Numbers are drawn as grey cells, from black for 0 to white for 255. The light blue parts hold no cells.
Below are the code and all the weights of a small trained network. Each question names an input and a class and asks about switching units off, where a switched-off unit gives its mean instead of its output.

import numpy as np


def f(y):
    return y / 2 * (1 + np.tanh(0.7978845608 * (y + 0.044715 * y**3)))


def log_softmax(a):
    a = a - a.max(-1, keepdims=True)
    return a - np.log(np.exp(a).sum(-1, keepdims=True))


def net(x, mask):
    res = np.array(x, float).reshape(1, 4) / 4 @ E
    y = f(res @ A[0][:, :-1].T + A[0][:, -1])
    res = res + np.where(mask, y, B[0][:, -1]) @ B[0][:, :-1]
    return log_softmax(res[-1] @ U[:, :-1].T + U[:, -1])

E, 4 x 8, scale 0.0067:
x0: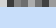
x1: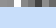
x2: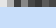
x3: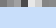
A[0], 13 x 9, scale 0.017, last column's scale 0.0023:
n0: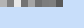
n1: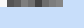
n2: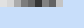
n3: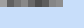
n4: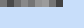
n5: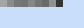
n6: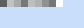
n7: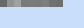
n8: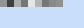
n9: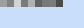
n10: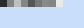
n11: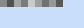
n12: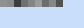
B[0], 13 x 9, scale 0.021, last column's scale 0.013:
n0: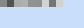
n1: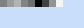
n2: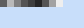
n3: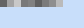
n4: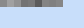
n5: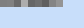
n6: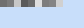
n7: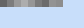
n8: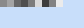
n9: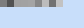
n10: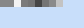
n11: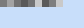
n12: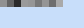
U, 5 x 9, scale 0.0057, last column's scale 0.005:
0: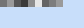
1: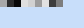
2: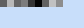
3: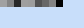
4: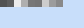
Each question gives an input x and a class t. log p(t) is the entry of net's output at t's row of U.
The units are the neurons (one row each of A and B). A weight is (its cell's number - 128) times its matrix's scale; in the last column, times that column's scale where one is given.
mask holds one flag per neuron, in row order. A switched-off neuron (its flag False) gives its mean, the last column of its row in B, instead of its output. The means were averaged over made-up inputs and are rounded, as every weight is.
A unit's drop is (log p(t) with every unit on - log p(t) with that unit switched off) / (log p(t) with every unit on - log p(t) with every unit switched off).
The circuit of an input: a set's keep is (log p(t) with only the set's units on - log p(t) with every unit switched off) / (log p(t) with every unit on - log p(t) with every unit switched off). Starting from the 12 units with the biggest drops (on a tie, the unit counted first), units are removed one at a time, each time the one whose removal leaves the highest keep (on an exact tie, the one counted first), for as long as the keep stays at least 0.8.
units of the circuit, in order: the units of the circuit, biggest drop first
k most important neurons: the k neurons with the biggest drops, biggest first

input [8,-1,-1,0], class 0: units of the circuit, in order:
[n8]
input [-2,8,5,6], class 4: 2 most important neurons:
[n0; n9]
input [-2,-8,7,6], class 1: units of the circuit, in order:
[n2; n12]
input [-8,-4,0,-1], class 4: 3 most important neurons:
[n2; n8; n1]
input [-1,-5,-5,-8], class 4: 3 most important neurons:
[n2; n1; n8]
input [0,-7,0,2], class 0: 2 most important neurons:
[n0; n9]
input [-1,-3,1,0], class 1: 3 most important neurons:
[n2; n1; n8]
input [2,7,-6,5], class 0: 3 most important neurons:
[n8; n11; n1]
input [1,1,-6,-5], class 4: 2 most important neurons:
[n2; n1]
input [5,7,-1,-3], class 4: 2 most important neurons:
[n0; n9]
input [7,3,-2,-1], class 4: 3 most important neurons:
[n0; n9; n2]
